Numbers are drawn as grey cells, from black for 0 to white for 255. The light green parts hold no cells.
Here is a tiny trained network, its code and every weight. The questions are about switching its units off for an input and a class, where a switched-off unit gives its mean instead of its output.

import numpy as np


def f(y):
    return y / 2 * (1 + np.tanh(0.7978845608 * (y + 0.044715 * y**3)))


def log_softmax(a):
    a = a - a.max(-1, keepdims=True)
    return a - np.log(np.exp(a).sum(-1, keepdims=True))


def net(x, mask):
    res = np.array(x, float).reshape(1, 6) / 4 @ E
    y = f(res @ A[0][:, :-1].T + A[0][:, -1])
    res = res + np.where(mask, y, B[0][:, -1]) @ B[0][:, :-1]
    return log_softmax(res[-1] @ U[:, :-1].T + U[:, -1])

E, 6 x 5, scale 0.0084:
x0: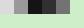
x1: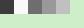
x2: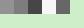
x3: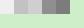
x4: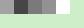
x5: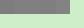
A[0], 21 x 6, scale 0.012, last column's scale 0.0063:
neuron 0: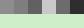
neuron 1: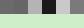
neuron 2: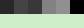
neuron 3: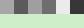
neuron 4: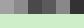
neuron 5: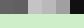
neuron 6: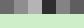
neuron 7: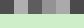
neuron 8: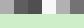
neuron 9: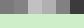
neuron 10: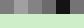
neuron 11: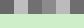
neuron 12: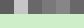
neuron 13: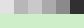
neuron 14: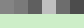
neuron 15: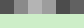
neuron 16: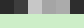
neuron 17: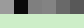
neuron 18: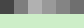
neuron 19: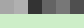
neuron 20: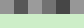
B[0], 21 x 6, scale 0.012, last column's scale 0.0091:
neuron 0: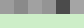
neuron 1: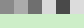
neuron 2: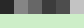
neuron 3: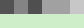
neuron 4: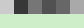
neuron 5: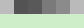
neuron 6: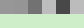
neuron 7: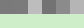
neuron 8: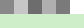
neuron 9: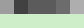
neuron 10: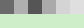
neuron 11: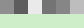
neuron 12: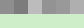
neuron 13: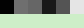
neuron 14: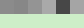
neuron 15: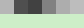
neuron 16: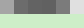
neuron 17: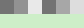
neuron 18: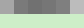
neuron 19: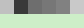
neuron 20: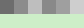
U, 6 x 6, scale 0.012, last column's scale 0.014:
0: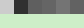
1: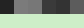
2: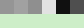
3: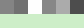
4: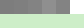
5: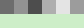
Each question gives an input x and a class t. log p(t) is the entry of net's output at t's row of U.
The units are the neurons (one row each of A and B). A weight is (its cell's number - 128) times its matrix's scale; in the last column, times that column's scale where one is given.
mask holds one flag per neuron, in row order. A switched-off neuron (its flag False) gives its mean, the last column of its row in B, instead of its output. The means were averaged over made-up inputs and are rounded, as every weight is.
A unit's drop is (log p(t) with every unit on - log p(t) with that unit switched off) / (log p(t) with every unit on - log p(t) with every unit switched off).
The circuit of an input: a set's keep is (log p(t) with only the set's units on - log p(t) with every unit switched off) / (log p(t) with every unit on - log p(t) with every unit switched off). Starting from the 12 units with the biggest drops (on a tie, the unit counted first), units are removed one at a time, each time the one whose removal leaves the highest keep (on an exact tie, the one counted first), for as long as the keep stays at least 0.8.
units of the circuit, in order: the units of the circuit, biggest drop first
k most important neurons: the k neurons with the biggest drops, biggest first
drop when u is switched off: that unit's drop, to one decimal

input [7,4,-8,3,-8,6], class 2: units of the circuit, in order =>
(neuron 6)
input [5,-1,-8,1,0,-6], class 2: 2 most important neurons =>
(neuron 1; neuron 6)
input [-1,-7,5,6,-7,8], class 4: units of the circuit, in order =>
(neuron 10; neuron 13)
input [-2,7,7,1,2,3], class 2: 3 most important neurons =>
(neuron 8; neuron 17; neuron 14)
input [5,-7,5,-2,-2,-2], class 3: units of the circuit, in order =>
(neuron 17; neuron 20)
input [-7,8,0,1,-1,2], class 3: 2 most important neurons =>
(neuron 11; neuron 7)
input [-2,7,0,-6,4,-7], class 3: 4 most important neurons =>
(neuron 11; neuron 13; neuron 7; neuron 12)
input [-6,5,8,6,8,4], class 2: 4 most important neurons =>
(neuron 8; neuron 0; neuron 14; neuron 10)
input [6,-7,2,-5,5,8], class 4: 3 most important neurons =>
(neuron 17; neuron 11; neuron 2)
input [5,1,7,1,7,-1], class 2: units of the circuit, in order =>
(neuron 8; neuron 10)
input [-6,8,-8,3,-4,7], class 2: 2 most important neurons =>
(neuron 6; neuron 1)
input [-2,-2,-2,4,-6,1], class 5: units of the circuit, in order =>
(neuron 10; neuron 15)
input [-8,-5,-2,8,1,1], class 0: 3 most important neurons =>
(neuron 5; neuron 15; neuron 9)
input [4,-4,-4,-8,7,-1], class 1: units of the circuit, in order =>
(neuron 2)
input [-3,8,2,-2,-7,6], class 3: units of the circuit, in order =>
(neuron 11; neuron 12)
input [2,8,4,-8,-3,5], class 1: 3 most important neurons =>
(neuron 2; neuron 17; neuron 20)
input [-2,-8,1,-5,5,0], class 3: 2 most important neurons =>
(neuron 17; neuron 13)
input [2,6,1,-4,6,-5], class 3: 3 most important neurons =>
(neuron 11; neuron 7; neuron 10)
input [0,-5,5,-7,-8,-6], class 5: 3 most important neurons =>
(neuron 10; neuron 13; neuron 15)
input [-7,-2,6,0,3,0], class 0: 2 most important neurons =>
(neuron 5; neuron 16)
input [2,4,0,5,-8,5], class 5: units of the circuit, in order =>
(neuron 10)
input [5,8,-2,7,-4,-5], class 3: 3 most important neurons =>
(neuron 12; neuron 11; neuron 2)
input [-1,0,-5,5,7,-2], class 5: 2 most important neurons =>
(neuron 3; neuron 2)
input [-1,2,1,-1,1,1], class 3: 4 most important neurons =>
(neuron 10; neuron 13; neuron 1; neuron 3)
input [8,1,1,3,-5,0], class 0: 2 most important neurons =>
(neuron 19; neuron 4)
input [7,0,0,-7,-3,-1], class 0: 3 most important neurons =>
(neuron 19; neuron 13; neuron 4)
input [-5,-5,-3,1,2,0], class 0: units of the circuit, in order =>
(neuron 16)
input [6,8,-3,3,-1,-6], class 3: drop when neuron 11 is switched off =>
0.3
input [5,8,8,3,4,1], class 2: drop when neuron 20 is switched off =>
0.2
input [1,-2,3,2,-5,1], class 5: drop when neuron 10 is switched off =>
0.4
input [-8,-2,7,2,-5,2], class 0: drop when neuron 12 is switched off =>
0.0
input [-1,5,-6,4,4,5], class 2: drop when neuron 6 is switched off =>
0.2
